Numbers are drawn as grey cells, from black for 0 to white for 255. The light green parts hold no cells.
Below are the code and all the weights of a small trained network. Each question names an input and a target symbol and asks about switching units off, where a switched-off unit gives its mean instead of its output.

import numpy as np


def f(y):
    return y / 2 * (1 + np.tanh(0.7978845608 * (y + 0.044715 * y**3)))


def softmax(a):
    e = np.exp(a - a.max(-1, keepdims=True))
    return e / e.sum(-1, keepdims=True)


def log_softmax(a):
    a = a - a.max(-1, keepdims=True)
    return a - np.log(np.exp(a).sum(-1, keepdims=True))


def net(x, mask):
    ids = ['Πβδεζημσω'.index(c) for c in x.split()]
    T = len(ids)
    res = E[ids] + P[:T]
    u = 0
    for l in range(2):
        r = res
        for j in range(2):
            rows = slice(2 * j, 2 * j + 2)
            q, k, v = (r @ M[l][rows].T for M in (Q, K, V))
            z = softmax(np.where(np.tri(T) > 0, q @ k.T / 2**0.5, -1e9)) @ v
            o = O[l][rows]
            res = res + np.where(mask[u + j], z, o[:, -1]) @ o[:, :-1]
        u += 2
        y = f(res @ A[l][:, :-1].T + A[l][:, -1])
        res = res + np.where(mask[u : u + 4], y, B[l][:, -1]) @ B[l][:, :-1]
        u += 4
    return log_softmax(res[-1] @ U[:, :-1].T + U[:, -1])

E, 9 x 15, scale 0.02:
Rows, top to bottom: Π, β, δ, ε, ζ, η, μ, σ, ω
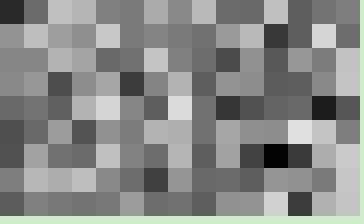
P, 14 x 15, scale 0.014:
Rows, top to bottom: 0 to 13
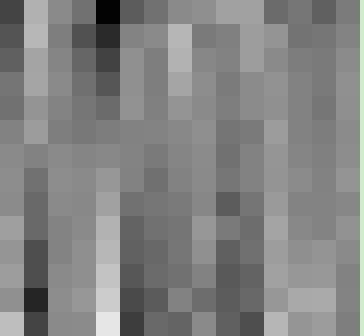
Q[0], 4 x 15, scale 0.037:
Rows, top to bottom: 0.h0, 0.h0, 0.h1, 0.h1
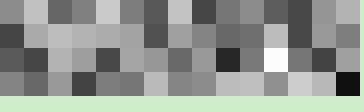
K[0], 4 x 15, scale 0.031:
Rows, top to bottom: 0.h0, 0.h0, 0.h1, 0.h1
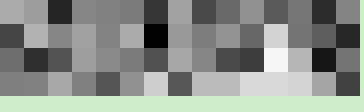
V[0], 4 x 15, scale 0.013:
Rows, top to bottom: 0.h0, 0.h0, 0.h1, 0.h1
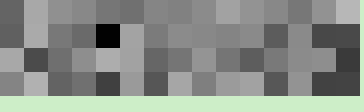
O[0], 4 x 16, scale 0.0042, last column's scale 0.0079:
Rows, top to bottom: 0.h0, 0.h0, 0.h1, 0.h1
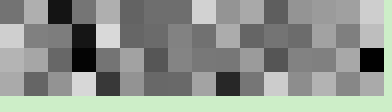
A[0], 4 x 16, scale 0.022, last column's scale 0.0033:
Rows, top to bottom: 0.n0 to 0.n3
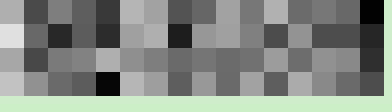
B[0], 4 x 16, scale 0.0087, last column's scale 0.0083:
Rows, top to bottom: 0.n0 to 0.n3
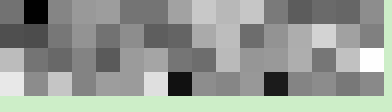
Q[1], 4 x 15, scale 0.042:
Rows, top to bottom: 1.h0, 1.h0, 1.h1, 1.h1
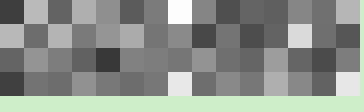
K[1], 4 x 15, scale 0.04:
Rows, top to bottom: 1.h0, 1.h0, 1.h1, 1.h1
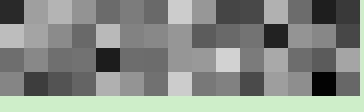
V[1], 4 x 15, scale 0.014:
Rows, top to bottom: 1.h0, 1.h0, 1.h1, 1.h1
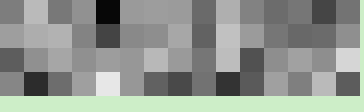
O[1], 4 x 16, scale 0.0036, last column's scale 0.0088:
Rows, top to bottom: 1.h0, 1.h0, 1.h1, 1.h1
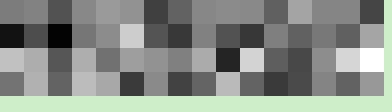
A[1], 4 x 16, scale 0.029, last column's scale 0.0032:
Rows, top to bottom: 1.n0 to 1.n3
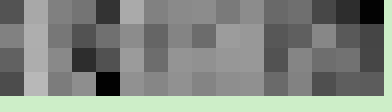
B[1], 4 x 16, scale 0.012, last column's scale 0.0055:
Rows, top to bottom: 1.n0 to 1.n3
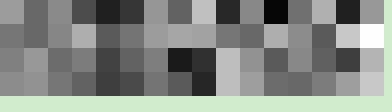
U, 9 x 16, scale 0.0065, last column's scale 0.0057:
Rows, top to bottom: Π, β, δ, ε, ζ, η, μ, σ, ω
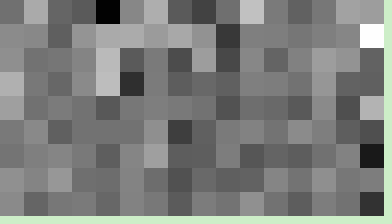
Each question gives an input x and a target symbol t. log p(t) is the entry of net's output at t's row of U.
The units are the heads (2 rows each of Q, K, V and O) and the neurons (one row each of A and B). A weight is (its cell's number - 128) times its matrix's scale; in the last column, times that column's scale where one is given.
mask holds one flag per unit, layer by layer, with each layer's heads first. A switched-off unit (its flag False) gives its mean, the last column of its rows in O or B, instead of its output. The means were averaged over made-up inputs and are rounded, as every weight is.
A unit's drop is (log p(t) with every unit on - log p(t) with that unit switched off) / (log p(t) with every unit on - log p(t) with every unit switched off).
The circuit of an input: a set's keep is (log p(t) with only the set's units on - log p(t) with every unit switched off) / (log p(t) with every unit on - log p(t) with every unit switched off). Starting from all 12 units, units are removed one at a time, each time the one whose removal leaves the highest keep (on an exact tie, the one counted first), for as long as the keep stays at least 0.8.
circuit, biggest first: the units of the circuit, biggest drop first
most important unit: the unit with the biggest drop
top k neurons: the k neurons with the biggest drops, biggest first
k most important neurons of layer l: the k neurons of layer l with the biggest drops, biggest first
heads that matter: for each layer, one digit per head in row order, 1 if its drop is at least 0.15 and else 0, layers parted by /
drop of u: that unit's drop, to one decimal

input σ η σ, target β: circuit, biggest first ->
[0.h0; 1.h1; 1.n3]
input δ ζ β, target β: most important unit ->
0.h1
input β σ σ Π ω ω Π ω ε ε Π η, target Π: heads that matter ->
01 / 00
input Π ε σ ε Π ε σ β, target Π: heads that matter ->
11 / 00
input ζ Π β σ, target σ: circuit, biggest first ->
[1.h1; 0.h1; 0.h0]
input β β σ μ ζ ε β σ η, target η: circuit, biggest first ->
[0.h1; 1.n2; 1.h1]
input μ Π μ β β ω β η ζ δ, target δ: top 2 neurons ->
[0.n3; 0.n2]
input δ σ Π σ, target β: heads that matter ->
10 / 01
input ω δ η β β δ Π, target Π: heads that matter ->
10 / 00
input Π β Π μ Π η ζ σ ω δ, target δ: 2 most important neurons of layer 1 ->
[1.n3; 1.n2]
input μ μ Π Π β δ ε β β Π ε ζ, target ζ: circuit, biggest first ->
[0.h0; 1.n0]
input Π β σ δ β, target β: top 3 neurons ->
[1.n1; 1.n3; 1.n2]
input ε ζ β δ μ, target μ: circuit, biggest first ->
[1.h1; 1.n1; 0.h1; 0.n2]
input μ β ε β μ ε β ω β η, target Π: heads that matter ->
11 / 01
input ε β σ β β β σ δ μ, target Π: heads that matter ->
11 / 00
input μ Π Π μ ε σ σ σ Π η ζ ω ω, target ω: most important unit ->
0.h0
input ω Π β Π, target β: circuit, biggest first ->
[0.h0; 1.n3; 1.h1]
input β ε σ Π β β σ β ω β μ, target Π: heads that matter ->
01 / 00
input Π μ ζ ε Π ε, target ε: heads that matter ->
00 / 01
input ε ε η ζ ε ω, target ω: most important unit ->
0.n0
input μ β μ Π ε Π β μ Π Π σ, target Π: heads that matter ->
10 / 00
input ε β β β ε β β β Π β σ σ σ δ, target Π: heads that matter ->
10 / 00
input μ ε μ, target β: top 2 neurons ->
[1.n3; 1.n2]
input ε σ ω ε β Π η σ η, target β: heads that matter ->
11 / 01
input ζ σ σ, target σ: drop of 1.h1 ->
0.3
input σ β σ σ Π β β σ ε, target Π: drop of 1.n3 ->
0.9
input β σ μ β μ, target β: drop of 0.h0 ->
0.1
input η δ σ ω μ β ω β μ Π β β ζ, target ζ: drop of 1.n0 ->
0.5
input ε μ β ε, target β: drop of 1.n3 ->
0.2
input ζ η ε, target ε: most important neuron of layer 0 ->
[0.n2]
